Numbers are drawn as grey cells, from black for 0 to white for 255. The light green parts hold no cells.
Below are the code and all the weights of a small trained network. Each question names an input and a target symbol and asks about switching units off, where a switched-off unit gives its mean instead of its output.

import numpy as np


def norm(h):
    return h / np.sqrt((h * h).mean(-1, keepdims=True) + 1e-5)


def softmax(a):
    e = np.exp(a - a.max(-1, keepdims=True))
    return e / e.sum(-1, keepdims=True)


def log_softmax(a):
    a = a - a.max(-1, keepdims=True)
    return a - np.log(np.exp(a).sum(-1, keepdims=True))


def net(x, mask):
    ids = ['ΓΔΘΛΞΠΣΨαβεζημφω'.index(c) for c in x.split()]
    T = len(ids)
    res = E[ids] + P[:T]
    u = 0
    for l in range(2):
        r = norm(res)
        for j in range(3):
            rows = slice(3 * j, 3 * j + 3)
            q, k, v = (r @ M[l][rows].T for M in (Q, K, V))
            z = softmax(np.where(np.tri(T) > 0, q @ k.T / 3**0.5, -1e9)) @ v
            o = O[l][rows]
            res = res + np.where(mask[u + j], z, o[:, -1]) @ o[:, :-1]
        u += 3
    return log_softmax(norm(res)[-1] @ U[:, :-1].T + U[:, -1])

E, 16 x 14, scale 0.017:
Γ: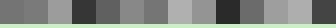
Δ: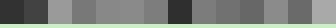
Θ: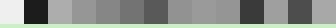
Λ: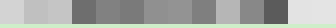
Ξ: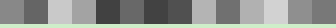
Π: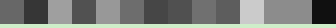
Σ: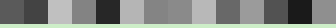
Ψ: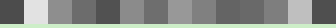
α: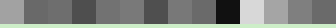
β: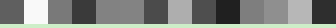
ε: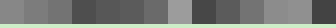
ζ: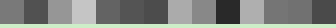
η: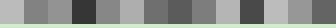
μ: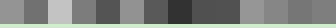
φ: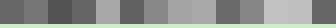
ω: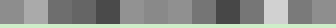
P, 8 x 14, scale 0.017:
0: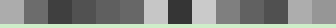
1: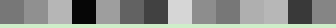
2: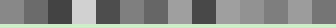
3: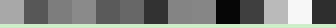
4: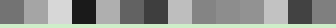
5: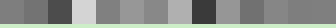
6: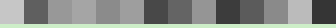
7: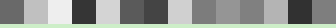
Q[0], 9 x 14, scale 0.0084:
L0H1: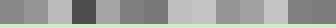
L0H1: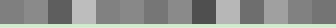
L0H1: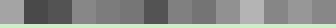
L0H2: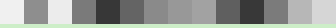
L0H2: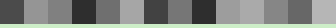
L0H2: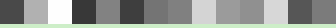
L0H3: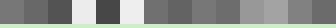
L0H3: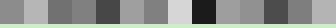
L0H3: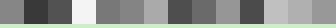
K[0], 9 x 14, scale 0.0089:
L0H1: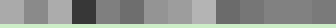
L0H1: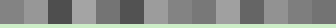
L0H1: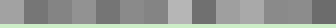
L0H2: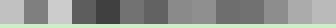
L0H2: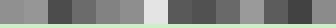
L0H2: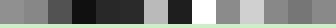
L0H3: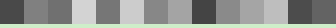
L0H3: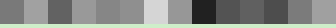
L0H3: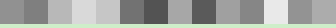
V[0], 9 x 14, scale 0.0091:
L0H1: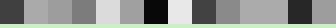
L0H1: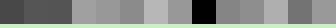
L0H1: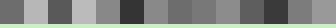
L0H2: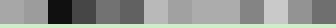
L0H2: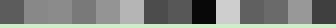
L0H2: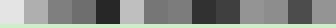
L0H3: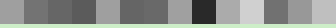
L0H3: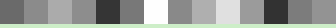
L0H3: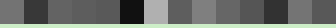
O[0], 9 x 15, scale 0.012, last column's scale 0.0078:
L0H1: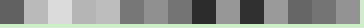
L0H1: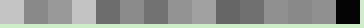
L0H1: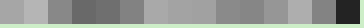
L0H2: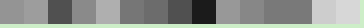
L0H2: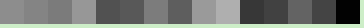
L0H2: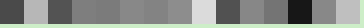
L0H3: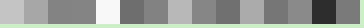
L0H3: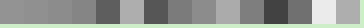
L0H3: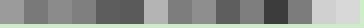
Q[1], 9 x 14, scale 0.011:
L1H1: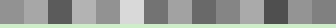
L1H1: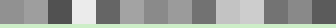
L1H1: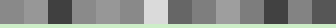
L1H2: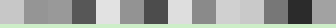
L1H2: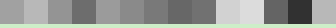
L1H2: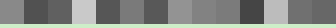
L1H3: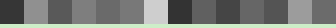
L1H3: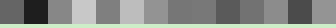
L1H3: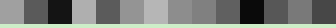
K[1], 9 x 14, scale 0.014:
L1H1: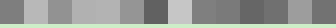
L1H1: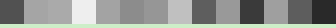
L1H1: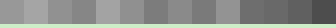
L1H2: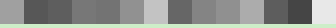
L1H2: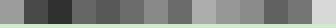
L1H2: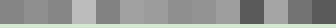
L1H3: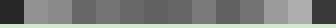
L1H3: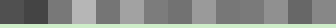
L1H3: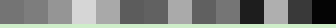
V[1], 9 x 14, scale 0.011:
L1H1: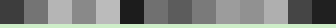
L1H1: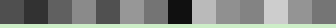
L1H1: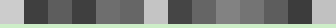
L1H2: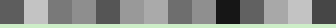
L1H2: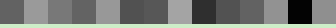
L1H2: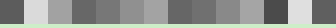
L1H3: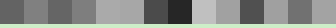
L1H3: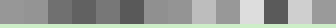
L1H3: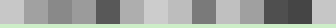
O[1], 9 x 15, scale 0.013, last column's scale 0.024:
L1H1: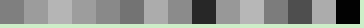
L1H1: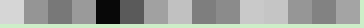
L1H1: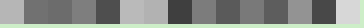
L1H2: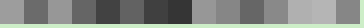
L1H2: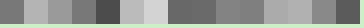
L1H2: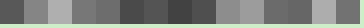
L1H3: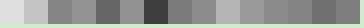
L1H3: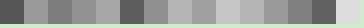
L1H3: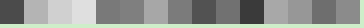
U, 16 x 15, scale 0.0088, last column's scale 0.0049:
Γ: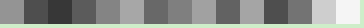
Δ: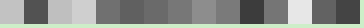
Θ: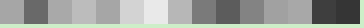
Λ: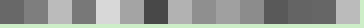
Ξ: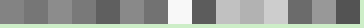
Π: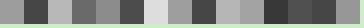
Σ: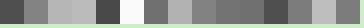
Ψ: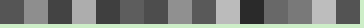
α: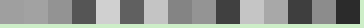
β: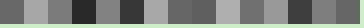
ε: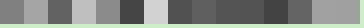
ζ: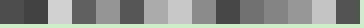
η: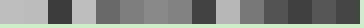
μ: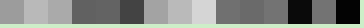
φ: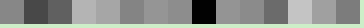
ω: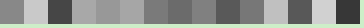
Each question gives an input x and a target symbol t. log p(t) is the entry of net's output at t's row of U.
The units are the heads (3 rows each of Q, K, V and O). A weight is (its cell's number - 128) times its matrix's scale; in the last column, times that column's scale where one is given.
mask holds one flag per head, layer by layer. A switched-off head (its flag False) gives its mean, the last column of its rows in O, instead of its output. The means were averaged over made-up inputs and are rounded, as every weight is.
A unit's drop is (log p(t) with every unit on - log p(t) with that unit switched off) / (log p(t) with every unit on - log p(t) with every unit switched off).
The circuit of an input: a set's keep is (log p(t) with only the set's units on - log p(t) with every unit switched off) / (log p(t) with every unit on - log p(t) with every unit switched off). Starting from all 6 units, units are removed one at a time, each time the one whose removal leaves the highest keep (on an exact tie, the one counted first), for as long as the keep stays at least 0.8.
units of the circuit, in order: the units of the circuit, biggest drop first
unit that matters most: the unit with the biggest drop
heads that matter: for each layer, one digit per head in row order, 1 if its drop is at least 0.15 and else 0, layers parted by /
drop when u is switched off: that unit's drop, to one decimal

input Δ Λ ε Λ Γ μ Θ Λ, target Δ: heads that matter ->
111 / 100
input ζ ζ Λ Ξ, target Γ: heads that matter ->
001 / 001
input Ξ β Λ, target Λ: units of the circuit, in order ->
L1H1
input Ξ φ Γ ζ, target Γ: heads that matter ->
001 / 001
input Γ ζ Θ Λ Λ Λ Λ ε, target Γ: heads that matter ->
111 / 000
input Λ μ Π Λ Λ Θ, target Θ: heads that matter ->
000 / 010
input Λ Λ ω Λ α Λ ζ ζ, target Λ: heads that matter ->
001 / 100
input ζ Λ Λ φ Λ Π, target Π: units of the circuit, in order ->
L1H1, L0H2
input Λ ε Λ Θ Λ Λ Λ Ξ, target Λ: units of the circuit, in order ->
L0H3, L0H1
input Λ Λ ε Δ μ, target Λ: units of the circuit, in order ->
L0H3, L0H1
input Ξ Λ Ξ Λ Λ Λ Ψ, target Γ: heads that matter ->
000 / 001
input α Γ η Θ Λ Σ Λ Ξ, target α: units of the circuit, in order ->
L0H2, L0H3
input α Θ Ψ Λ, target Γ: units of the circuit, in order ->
L1H3, L0H2, L0H3
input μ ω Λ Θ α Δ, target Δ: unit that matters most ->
L0H1
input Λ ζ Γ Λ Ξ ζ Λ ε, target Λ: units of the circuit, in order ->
L0H3, L1H1, L1H2
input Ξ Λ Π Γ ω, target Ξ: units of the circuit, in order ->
L0H1, L1H1, L1H3
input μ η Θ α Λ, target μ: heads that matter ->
111 / 100
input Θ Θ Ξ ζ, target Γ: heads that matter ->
000 / 001
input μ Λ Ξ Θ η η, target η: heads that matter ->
011 / 101
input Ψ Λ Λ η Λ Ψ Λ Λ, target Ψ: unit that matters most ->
L0H3
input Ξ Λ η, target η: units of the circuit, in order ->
L0H2, L1H1
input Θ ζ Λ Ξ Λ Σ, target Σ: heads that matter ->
000 / 001
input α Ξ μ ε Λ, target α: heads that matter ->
111 / 000
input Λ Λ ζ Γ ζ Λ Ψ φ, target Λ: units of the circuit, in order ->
L0H3, L0H1
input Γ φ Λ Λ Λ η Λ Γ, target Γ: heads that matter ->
111 / 100
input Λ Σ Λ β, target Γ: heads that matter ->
000 / 001
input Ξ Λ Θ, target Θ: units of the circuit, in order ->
L1H2
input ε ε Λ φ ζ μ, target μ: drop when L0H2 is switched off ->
1.0
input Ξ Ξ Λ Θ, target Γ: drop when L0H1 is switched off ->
0.0
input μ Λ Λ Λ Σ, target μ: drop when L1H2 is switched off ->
0.1
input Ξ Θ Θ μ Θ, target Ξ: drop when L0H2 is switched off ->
0.4
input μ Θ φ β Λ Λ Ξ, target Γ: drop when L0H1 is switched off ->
-0.1
